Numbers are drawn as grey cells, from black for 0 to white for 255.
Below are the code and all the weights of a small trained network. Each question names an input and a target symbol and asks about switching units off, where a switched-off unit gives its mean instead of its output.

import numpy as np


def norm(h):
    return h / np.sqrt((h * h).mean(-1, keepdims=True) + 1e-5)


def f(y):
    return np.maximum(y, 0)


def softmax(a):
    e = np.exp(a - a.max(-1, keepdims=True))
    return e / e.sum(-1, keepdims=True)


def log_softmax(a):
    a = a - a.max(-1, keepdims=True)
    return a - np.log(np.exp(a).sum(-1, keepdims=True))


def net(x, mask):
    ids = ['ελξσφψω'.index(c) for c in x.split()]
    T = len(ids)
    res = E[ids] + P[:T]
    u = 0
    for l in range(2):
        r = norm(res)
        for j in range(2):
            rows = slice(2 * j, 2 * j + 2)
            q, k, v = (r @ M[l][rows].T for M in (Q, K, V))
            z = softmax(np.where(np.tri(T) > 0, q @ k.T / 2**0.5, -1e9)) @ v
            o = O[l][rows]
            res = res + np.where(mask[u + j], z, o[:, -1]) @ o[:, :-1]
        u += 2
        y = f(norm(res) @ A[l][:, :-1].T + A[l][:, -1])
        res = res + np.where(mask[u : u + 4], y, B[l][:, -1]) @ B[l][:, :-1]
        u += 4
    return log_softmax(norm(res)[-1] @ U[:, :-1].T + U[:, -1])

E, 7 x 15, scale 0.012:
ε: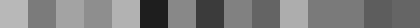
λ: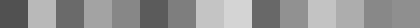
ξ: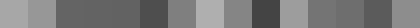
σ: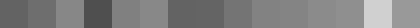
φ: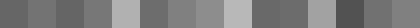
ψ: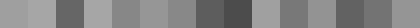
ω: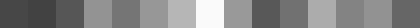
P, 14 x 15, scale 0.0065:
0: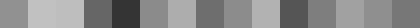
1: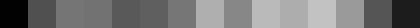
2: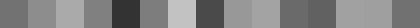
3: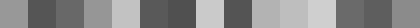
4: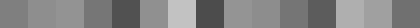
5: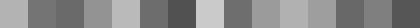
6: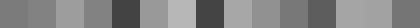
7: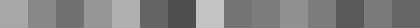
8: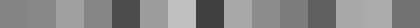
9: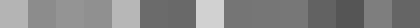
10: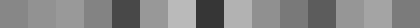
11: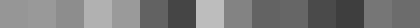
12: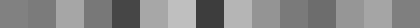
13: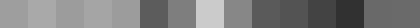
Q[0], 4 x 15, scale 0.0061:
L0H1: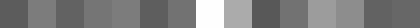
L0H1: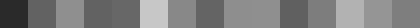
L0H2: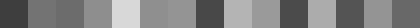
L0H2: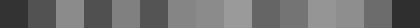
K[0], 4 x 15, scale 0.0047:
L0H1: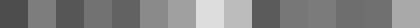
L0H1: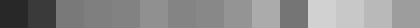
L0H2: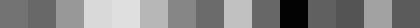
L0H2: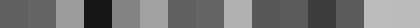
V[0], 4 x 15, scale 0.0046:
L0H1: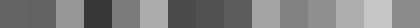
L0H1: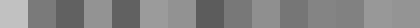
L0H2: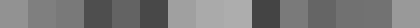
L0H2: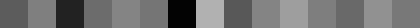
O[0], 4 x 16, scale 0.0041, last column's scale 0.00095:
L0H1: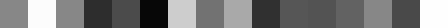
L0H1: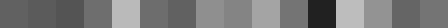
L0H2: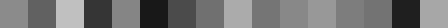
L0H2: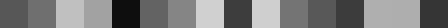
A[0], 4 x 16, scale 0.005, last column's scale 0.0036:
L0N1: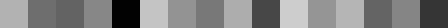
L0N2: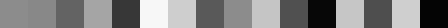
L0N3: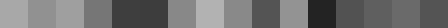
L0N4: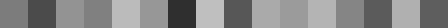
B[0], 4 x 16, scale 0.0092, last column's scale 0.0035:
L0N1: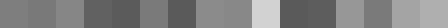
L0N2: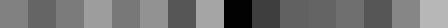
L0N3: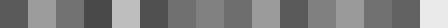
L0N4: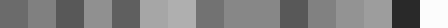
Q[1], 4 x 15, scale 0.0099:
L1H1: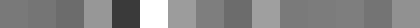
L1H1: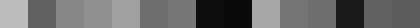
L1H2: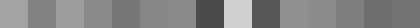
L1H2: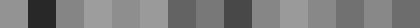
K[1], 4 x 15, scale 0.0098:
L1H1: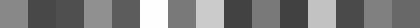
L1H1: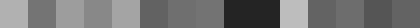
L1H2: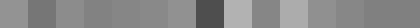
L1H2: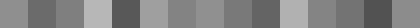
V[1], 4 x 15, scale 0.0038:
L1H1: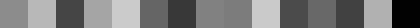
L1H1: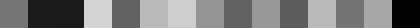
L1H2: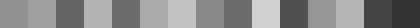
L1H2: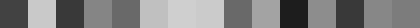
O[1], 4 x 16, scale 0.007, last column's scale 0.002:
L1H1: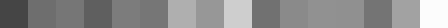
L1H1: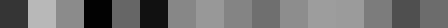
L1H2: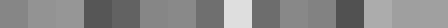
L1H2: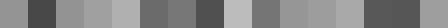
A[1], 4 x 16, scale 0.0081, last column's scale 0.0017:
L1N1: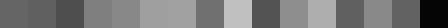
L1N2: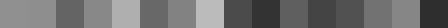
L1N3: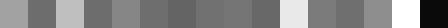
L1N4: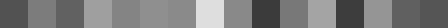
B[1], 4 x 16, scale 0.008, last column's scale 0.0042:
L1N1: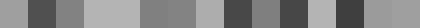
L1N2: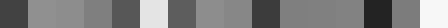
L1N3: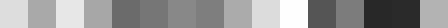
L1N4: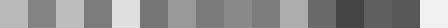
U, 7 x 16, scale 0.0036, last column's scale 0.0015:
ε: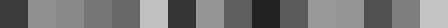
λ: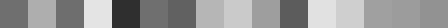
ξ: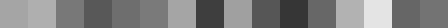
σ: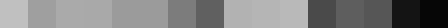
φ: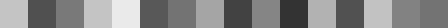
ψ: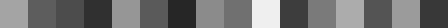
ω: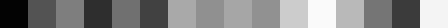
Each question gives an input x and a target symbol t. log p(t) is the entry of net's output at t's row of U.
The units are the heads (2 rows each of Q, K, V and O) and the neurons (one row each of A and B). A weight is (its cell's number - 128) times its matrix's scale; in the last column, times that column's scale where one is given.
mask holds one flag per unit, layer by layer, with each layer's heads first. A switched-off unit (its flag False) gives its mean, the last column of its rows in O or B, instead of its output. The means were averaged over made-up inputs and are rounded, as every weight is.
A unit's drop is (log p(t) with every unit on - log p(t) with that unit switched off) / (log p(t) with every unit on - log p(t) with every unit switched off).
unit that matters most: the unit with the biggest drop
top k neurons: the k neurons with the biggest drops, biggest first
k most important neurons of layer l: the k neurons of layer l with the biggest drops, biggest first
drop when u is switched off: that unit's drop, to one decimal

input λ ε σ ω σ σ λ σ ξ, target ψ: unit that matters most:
L0N1
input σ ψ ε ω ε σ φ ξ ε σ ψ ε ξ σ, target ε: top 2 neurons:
[L1N2 L0N4]
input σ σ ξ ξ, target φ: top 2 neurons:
[L0N4 L1N1]
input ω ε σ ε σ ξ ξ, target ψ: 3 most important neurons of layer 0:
[L0N3 L0N1 L0N4]
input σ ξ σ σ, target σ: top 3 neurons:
[L0N4 L1N3 L0N3]
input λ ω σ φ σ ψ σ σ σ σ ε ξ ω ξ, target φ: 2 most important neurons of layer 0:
[L0N3 L0N4]
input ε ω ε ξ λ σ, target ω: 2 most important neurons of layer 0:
[L0N4 L0N3]
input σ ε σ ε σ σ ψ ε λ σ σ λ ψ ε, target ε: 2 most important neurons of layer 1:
[L1N2 L1N3]
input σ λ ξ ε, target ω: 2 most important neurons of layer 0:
[L0N1 L0N4]
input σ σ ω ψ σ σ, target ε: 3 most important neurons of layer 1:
[L1N2 L1N1 L1N4]
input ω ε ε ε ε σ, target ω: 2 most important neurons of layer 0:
[L0N4 L0N3]
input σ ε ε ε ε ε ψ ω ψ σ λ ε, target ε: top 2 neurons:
[L1N2 L0N4]
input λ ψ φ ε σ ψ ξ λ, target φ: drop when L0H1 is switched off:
0.4
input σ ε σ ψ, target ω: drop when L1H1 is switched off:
1.1
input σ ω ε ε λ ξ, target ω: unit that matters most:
L1H1
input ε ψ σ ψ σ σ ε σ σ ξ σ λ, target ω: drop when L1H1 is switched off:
1.8
